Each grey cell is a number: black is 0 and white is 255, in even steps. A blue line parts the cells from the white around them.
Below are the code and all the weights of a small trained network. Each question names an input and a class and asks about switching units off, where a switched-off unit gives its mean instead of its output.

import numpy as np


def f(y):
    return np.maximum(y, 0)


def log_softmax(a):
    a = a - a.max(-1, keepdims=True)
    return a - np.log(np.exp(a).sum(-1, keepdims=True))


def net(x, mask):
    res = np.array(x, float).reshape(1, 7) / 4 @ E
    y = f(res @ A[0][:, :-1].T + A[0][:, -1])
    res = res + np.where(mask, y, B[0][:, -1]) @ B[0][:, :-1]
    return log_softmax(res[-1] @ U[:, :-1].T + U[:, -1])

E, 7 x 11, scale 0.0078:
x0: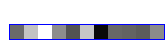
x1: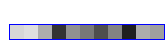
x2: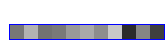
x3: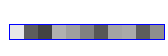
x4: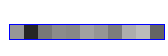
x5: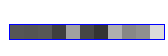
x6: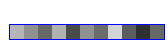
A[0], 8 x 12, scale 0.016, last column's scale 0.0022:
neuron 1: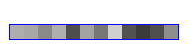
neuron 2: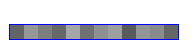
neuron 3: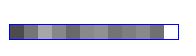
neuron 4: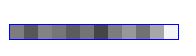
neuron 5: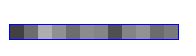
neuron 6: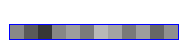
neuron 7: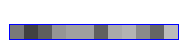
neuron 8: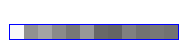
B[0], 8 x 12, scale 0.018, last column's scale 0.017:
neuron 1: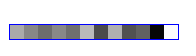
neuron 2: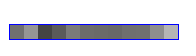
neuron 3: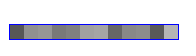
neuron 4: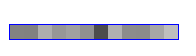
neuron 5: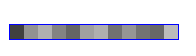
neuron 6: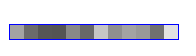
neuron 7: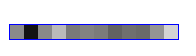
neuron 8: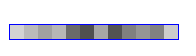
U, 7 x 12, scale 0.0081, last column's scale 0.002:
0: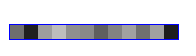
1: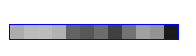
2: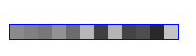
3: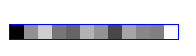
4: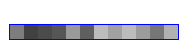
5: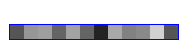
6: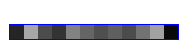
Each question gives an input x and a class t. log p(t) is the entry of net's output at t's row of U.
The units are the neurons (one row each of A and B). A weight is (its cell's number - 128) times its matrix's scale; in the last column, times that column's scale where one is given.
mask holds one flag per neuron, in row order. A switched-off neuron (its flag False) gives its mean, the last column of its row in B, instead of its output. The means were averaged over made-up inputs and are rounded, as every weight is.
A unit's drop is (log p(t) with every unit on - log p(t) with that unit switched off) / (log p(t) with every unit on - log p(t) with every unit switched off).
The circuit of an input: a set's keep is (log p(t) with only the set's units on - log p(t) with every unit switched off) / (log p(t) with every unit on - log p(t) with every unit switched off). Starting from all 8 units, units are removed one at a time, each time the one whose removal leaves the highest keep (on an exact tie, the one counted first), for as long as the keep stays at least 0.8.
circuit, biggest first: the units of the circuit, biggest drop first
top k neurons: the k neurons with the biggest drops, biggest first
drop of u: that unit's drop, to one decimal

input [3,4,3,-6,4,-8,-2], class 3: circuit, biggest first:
neuron 5
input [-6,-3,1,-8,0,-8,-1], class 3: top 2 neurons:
neuron 5; neuron 3
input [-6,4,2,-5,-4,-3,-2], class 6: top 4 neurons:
neuron 2; neuron 1; neuron 7; neuron 8
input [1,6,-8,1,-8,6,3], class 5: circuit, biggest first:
neuron 4; neuron 1
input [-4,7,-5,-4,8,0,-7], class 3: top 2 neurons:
neuron 5; neuron 1
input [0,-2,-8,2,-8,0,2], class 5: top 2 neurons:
neuron 1; neuron 7
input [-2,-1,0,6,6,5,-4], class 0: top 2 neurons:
neuron 7; neuron 4
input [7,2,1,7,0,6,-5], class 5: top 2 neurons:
neuron 4; neuron 1
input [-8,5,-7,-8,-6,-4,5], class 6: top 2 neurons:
neuron 1; neuron 8
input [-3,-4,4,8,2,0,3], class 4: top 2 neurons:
neuron 6; neuron 4
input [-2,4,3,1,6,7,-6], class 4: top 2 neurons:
neuron 1; neuron 6
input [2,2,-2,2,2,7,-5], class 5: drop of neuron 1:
0.2
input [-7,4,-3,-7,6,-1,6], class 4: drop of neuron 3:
0.0
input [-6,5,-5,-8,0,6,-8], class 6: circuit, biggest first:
neuron 2
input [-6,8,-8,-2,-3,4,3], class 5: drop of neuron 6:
0.1
